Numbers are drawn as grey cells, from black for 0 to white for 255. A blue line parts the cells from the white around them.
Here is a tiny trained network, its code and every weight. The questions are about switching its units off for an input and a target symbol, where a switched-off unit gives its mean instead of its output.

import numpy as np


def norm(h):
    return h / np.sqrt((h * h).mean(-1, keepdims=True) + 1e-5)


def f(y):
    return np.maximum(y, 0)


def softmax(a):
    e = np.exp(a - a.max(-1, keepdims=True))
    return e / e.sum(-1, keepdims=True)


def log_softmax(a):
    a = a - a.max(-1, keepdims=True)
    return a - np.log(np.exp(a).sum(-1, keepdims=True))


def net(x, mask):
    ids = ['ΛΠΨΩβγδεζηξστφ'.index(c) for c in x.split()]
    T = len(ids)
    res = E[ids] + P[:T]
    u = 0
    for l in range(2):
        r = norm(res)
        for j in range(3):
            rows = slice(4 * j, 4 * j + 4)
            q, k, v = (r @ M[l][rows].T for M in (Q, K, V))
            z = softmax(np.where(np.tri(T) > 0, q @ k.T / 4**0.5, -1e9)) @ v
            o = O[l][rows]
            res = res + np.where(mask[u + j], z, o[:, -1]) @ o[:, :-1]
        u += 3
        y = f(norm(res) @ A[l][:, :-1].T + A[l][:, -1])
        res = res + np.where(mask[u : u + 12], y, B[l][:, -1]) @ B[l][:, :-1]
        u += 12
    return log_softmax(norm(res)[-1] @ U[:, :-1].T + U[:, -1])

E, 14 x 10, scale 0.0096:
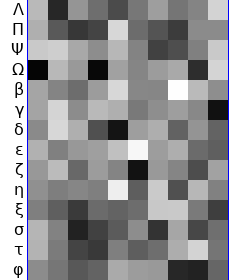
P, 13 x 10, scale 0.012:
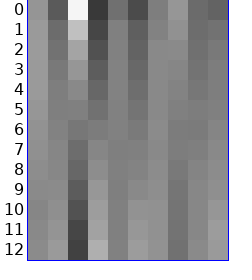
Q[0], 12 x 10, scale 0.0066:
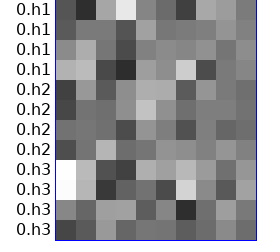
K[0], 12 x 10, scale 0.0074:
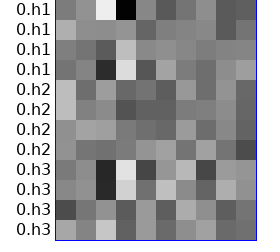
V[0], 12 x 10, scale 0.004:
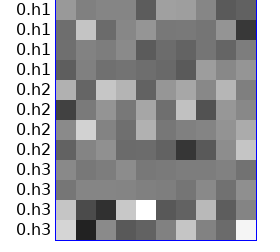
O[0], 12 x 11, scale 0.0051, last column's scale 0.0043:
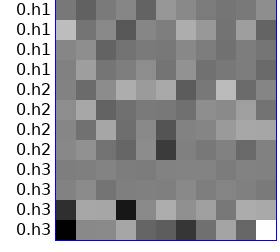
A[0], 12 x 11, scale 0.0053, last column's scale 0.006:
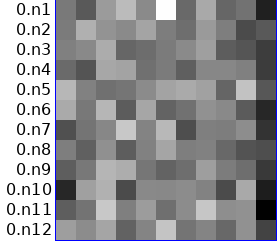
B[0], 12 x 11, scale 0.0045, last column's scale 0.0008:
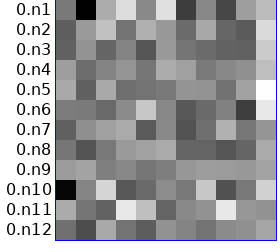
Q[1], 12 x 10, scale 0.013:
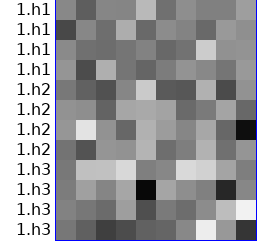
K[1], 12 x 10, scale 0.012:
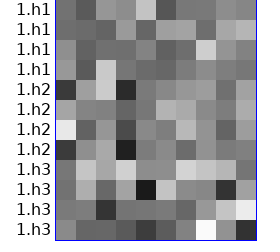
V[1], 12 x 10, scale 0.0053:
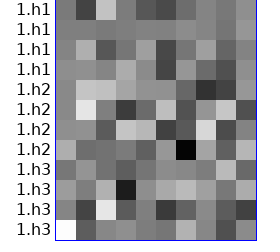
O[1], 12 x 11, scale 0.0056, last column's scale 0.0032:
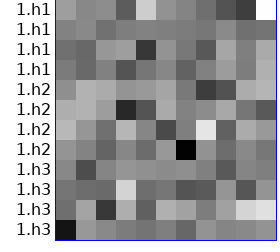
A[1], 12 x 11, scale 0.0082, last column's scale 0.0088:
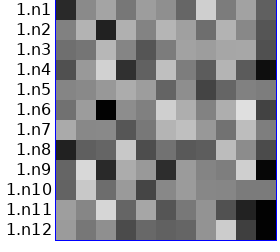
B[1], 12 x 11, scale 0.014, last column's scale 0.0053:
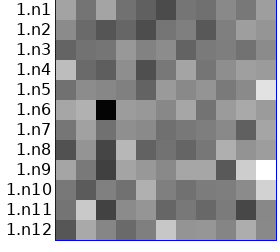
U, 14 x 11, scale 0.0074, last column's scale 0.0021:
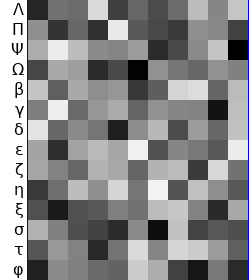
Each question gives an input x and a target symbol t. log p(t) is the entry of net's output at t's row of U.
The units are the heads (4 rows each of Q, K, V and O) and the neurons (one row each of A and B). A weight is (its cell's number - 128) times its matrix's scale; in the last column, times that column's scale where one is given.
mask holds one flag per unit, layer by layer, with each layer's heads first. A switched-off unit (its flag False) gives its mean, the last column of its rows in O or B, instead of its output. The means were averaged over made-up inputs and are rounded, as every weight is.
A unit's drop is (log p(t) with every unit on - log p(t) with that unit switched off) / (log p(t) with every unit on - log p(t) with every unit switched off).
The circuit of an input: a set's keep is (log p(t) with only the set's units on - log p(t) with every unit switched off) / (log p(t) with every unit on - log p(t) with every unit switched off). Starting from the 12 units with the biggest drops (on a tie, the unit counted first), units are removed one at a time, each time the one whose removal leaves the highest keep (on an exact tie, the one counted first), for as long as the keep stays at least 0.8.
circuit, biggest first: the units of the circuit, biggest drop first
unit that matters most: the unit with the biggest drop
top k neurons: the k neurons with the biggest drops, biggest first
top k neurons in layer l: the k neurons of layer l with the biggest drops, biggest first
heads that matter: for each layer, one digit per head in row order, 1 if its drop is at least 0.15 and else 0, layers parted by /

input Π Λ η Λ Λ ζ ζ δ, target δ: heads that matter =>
001 / 010
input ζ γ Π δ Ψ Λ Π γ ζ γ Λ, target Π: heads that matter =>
001 / 111
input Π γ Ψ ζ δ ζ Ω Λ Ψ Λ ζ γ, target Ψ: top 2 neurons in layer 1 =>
1.n9, 1.n2
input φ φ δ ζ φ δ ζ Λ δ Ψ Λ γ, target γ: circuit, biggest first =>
1.h3, 1.n9
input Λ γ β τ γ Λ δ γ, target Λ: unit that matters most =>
1.h2
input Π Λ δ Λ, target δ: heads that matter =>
000 / 110
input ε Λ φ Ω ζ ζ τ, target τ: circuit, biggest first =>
1.n12, 1.n9
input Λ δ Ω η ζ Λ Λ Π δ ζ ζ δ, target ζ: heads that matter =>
000 / 111
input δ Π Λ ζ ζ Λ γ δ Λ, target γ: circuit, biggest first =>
1.h2, 1.n7, 1.h1, 1.n9
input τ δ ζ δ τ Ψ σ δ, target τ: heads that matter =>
001 / 011
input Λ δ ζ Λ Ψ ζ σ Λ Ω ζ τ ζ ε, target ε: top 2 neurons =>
0.n1, 1.n9
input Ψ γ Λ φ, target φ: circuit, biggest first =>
1.n9, 1.n5
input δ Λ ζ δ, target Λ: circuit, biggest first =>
1.h2, 0.h3, 1.n8
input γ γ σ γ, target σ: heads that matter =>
000 / 011
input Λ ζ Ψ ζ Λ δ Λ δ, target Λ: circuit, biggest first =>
1.h2, 1.n8
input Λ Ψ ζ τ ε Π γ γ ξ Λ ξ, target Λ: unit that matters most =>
1.n8
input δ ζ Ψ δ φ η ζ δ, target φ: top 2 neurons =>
1.n9, 1.n5
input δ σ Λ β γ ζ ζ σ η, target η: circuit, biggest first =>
1.h3, 1.n9, 1.n5
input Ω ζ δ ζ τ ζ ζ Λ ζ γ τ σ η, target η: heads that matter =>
000 / 101
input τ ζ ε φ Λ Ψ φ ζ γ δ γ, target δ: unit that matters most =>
0.h3
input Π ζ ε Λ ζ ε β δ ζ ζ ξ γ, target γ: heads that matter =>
001 / 001
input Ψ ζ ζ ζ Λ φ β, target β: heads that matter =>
000 / 001
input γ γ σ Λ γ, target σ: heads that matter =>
001 / 011
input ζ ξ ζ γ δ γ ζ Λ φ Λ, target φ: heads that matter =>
001 / 111
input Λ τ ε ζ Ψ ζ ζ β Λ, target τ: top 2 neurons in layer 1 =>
1.n12, 1.n9
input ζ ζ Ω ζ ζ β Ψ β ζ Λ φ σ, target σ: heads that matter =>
000 / 001
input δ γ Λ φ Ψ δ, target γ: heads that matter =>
001 / 110
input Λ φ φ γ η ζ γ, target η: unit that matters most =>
1.h2
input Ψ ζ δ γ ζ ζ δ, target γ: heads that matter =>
001 / 010
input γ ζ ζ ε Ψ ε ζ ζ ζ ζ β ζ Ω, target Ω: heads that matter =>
000 / 001
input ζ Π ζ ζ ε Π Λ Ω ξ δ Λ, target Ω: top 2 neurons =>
1.n9, 1.n10
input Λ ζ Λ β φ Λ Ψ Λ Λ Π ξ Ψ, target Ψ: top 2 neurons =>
1.n9, 1.n10
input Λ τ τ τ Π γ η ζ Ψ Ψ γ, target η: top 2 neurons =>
1.n9, 1.n10
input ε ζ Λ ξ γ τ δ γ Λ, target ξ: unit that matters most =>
0.h3
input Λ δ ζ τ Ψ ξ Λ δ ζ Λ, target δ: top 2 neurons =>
1.n4, 1.n9
